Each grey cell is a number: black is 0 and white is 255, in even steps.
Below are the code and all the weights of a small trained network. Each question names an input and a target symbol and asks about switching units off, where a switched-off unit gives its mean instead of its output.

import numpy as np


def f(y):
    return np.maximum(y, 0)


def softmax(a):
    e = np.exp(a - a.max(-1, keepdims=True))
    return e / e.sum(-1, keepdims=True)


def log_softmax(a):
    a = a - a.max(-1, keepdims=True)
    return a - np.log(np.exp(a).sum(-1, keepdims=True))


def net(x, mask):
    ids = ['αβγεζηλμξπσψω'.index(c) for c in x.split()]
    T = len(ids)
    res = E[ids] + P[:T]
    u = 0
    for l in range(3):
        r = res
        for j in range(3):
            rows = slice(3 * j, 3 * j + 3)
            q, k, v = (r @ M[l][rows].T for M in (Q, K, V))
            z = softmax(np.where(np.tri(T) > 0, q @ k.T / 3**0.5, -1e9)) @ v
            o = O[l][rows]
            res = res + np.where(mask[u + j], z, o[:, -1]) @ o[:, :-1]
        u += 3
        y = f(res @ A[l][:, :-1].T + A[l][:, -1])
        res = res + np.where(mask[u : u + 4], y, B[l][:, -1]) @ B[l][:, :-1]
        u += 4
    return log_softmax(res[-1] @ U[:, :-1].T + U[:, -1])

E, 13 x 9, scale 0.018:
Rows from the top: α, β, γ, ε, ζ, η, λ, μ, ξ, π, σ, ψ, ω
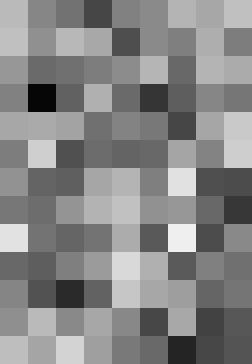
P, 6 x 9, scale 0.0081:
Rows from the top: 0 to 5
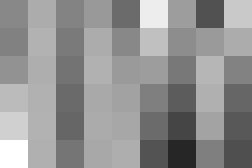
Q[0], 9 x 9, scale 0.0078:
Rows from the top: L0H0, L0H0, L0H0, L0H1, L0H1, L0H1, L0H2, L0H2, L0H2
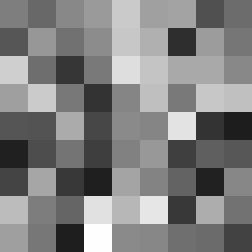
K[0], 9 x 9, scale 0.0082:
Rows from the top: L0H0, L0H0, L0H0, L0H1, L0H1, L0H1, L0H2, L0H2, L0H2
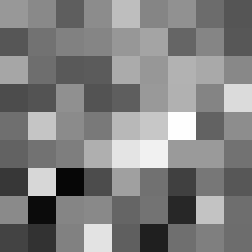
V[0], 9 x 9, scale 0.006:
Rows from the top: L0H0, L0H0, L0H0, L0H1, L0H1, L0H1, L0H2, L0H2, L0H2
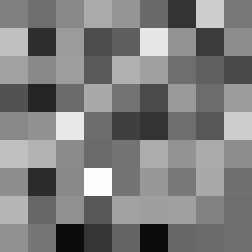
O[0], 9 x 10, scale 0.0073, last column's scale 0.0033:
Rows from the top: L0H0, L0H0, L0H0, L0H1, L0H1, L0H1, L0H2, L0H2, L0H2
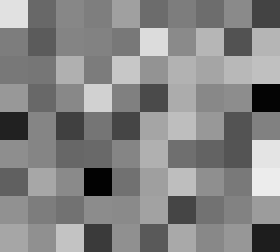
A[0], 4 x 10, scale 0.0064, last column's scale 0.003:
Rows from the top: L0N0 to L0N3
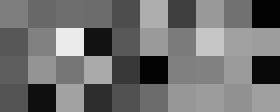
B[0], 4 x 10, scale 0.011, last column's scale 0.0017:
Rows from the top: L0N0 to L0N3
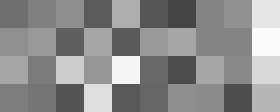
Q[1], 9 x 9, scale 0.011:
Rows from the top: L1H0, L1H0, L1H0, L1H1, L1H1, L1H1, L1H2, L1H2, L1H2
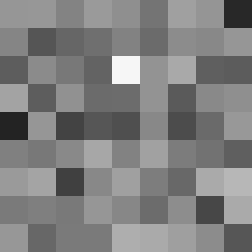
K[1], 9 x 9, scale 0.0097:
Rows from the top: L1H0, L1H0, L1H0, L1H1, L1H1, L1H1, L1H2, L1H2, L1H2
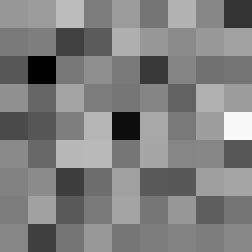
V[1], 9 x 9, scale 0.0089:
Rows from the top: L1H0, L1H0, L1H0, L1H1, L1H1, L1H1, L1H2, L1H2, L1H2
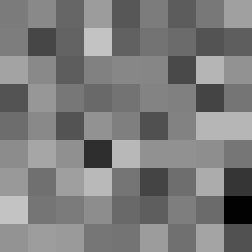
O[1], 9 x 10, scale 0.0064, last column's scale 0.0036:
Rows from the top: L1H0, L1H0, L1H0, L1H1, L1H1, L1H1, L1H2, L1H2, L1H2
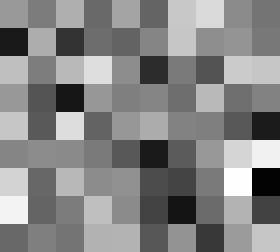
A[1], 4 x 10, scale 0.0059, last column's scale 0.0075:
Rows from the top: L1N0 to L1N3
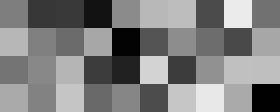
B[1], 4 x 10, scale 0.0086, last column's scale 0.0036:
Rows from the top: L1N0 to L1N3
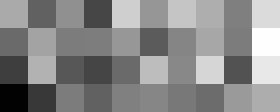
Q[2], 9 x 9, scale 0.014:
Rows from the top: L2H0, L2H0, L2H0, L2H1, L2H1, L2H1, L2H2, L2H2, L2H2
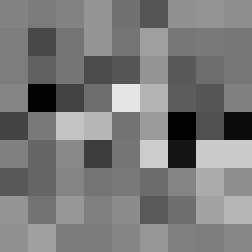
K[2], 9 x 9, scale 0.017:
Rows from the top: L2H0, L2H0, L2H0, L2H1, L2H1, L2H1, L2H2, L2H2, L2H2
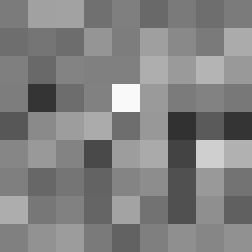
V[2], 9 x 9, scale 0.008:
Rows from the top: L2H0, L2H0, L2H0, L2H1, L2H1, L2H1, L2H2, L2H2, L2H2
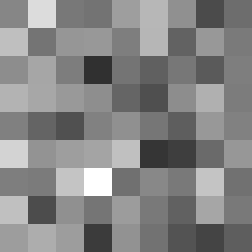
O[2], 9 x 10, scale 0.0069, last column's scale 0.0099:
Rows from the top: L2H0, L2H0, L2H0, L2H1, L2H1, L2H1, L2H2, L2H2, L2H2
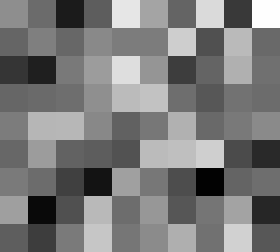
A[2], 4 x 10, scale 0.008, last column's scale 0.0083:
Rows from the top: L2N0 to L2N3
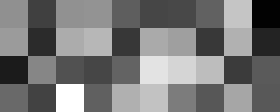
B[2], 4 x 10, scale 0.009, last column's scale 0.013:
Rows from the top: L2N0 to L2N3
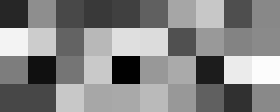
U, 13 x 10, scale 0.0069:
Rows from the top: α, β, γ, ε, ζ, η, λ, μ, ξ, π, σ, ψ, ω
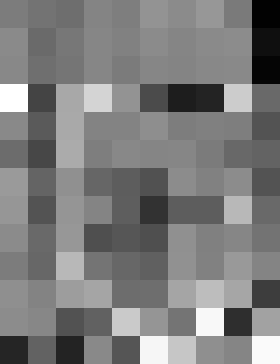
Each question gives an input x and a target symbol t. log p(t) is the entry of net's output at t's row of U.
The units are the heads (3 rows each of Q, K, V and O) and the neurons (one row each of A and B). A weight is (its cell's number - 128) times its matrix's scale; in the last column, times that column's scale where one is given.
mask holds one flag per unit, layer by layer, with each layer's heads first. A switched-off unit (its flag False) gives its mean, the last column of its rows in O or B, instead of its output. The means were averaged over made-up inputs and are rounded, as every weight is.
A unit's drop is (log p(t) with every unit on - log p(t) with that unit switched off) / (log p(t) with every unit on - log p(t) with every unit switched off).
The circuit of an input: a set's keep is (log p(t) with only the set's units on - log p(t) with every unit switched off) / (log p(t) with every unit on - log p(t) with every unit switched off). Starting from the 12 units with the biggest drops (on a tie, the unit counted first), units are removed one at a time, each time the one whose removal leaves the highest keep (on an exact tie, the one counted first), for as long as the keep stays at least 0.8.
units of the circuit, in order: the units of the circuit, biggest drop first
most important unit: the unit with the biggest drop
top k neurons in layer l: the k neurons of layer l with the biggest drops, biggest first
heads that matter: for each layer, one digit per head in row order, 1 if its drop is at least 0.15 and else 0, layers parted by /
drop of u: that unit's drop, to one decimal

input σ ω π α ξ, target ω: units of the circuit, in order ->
L2H1, L2N2
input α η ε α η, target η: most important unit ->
L2N0
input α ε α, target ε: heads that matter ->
001 / 000 / 100
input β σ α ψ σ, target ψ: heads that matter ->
000 / 000 / 000
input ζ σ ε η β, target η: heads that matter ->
111 / 110 / 110
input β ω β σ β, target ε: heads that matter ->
100 / 101 / 011
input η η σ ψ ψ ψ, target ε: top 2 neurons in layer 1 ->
L1N2, L1N0
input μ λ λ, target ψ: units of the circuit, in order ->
L2N2, L0H1
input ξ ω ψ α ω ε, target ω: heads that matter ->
001 / 000 / 010
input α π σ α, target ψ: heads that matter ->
001 / 001 / 010
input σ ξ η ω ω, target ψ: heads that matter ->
010 / 001 / 010
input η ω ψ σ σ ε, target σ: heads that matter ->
011 / 010 / 101
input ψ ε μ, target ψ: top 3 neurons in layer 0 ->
L0N1, L0N3, L0N0
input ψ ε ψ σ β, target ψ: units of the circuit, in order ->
L2N2
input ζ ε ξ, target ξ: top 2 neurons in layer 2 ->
L2N0, L2N2
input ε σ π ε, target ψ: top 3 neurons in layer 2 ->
L2N0, L2N1, L2N2
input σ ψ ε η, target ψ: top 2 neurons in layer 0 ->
L0N2, L0N3
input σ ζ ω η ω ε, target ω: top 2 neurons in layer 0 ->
L0N3, L0N1
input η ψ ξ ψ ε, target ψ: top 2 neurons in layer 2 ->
L2N2, L2N0
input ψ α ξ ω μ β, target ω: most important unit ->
L2H1
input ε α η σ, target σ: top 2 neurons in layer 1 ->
L1N0, L1N3
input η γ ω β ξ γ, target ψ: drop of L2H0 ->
0.1
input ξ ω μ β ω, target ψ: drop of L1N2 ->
-0.1
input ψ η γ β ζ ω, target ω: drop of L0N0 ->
0.0
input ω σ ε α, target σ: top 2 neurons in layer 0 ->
L0N3, L0N1
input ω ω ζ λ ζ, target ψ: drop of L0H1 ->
0.5
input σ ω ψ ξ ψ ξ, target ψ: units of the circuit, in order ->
L2N2
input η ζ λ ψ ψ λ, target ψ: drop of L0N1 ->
-0.1
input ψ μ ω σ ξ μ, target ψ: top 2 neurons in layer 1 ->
L1N1, L1N2
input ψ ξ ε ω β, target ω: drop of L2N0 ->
0.1
